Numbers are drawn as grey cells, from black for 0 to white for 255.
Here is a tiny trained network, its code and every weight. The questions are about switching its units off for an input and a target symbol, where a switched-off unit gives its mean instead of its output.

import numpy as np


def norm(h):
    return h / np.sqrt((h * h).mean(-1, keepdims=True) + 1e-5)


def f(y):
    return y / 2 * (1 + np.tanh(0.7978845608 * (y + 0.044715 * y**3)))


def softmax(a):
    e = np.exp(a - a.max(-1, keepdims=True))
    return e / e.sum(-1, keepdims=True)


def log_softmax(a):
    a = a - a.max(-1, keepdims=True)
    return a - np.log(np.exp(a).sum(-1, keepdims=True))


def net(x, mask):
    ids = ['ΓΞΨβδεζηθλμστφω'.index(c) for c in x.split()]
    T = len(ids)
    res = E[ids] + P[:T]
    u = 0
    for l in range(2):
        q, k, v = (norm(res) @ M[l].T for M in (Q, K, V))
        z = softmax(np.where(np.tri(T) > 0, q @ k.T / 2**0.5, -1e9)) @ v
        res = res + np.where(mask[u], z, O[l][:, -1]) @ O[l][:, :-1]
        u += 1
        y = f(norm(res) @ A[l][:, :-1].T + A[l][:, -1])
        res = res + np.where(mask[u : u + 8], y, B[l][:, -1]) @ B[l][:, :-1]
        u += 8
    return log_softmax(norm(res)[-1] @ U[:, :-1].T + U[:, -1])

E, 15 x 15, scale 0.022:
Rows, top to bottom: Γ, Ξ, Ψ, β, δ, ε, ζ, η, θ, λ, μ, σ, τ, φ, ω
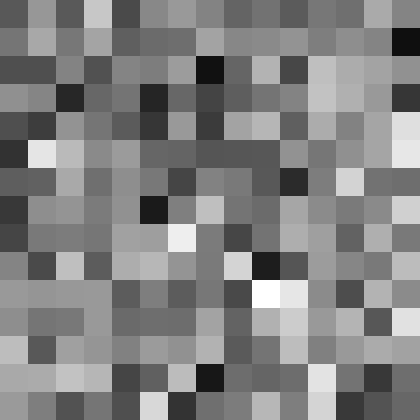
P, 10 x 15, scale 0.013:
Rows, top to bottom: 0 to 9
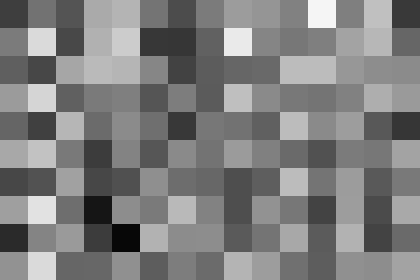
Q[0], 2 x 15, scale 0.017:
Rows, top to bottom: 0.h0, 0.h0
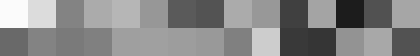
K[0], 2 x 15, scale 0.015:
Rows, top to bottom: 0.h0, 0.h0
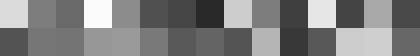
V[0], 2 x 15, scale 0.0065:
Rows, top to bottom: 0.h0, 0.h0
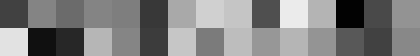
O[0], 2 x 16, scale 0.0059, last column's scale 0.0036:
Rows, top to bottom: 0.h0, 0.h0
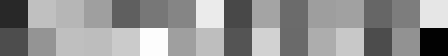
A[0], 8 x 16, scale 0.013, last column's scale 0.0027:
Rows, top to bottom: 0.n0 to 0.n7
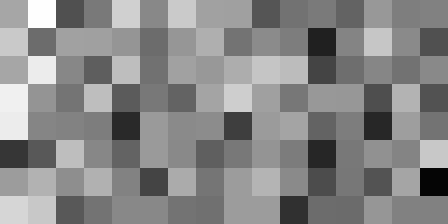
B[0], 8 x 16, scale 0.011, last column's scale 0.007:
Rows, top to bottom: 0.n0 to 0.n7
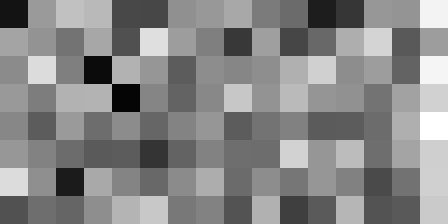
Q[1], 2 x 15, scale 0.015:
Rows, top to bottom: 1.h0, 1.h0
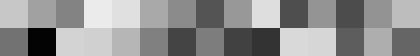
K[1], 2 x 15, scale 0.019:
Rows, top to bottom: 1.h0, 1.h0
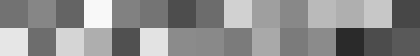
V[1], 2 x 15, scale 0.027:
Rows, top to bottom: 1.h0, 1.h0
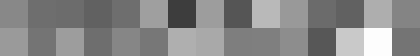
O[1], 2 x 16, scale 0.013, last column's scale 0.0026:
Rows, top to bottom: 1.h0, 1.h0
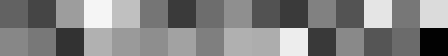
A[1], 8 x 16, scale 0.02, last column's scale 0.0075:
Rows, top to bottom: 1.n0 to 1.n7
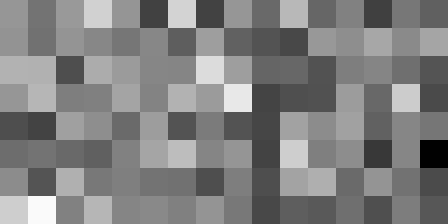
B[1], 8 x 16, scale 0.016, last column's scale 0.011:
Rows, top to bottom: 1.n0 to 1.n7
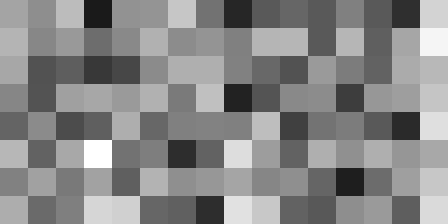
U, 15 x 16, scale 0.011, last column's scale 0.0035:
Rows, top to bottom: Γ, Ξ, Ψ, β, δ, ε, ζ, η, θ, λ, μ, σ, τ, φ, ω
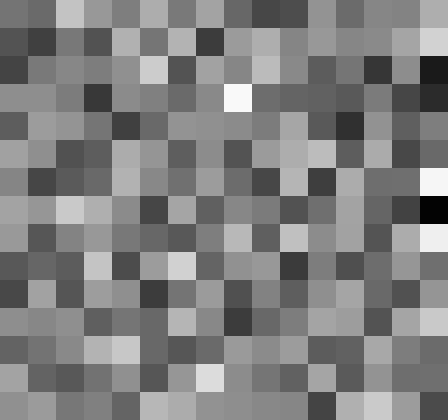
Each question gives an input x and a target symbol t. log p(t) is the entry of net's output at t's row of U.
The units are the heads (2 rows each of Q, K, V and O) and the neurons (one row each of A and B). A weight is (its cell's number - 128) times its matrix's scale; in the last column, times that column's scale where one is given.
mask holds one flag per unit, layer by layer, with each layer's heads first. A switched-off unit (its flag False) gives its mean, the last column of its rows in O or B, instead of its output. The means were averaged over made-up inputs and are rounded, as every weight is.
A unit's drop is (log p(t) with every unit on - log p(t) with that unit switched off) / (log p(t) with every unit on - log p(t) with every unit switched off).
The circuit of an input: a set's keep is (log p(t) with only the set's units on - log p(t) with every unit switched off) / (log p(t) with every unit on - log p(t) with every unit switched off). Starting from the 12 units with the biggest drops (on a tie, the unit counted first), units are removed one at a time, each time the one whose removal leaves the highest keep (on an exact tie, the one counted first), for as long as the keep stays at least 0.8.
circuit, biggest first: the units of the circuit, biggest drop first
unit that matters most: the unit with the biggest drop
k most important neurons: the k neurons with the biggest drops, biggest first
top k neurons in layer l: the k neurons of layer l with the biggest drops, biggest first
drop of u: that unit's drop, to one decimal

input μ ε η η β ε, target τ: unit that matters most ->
1.n7
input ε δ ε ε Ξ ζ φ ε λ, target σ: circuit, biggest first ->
[1.h0 0.n4]
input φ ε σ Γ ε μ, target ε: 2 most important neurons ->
[0.n2 1.n1]
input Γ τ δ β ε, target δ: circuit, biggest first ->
[0.h0 1.n6]
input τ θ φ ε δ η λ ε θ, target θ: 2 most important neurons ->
[1.n5 0.n5]
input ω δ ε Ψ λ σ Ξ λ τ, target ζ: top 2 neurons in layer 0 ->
[0.n4 0.n1]
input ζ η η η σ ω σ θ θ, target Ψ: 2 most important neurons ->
[0.n4 1.n1]
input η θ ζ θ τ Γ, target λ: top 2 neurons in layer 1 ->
[1.n2 1.n1]
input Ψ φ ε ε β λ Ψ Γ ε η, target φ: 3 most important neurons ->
[1.n2 1.n3 0.n6]
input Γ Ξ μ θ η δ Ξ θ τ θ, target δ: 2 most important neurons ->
[0.n0 0.n2]
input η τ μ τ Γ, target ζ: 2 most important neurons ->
[1.n0 0.n1]
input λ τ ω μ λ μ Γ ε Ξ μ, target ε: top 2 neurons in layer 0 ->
[0.n2 0.n5]
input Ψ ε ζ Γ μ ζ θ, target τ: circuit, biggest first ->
[0.n4 1.h0]
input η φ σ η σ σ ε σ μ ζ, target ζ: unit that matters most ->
0.h0
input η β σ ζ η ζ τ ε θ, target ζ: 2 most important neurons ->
[0.n4 1.n0]
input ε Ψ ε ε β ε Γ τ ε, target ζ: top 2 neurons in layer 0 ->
[0.n4 0.n1]
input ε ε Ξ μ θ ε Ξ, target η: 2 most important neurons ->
[1.n5 1.n0]
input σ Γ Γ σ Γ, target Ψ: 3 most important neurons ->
[1.n1 1.n4 1.n6]
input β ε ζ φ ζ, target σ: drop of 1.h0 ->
1.8
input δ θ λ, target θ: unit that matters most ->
1.h0
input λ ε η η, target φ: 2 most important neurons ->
[1.n2 0.n6]
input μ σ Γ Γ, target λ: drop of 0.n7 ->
0.2
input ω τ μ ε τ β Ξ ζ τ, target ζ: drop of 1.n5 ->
0.0
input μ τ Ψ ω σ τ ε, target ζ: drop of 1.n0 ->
0.3
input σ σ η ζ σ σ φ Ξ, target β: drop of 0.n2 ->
0.2
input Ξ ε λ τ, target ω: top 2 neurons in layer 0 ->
[0.n1 0.n2]
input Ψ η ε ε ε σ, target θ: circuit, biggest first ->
[0.n3]
